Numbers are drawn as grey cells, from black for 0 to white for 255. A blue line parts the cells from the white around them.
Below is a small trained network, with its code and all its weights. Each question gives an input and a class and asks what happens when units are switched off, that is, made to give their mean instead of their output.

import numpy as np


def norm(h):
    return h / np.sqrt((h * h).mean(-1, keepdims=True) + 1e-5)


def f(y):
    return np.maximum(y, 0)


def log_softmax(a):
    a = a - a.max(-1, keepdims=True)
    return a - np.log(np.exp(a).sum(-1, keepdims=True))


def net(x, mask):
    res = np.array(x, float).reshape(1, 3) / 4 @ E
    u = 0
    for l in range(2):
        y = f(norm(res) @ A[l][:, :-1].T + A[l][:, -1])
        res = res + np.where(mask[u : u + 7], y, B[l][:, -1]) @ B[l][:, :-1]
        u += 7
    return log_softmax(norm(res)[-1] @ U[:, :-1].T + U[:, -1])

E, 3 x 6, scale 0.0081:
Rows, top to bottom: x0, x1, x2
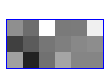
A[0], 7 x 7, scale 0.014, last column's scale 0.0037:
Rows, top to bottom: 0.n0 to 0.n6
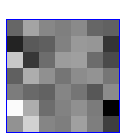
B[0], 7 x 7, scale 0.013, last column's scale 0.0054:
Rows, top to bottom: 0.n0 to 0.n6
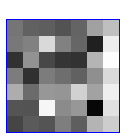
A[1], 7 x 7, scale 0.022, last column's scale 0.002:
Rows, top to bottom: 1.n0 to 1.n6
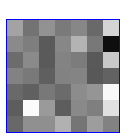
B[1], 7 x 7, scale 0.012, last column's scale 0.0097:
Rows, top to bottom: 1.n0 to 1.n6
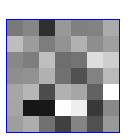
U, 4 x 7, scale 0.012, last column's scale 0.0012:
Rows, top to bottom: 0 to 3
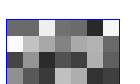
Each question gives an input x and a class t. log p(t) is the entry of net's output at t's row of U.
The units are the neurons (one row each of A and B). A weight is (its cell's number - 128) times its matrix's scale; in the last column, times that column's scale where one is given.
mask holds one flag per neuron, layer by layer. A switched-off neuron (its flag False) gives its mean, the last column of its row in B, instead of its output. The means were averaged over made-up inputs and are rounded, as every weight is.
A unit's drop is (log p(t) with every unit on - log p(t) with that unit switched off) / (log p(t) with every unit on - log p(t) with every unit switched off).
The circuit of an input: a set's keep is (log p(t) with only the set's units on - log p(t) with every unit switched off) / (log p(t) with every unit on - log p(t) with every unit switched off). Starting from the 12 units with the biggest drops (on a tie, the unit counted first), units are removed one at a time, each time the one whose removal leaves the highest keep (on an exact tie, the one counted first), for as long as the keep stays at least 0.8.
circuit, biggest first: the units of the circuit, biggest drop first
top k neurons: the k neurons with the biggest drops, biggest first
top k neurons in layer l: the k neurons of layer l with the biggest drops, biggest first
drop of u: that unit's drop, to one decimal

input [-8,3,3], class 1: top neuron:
[0.n4]
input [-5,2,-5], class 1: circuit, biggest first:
[0.n2, 1.n2]
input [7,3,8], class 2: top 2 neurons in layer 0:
[0.n2, 0.n4]
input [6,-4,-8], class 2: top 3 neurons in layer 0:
[0.n6, 0.n3, 0.n4]
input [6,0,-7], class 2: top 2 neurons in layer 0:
[0.n3, 0.n4]
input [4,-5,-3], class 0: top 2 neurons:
[0.n5, 0.n4]
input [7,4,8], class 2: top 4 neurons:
[0.n2, 0.n5, 0.n4, 1.n1]
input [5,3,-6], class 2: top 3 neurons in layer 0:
[0.n3, 0.n4, 0.n5]
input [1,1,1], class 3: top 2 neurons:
[1.n5, 0.n3]
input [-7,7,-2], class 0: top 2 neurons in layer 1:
[1.n4, 1.n3]
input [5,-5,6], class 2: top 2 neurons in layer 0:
[0.n2, 0.n4]
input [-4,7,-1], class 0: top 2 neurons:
[0.n1, 1.n4]
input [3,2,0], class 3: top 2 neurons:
[1.n2, 0.n2]
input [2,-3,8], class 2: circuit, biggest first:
[0.n2]
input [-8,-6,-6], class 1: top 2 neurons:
[0.n1, 0.n2]
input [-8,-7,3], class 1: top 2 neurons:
[0.n1, 0.n4]
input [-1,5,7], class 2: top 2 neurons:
[0.n2, 0.n5]
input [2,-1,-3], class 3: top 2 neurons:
[0.n2, 1.n4]
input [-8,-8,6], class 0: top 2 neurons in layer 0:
[0.n5, 0.n2]
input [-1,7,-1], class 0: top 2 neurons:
[0.n1, 1.n4]
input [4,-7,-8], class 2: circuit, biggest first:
[0.n6]
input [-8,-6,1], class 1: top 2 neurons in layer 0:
[0.n1, 0.n4]
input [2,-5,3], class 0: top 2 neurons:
[0.n5, 1.n4]
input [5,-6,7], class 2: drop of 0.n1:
0.5
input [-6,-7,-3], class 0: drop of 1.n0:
0.0
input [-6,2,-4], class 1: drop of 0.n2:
0.1
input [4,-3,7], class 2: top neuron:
[0.n2]
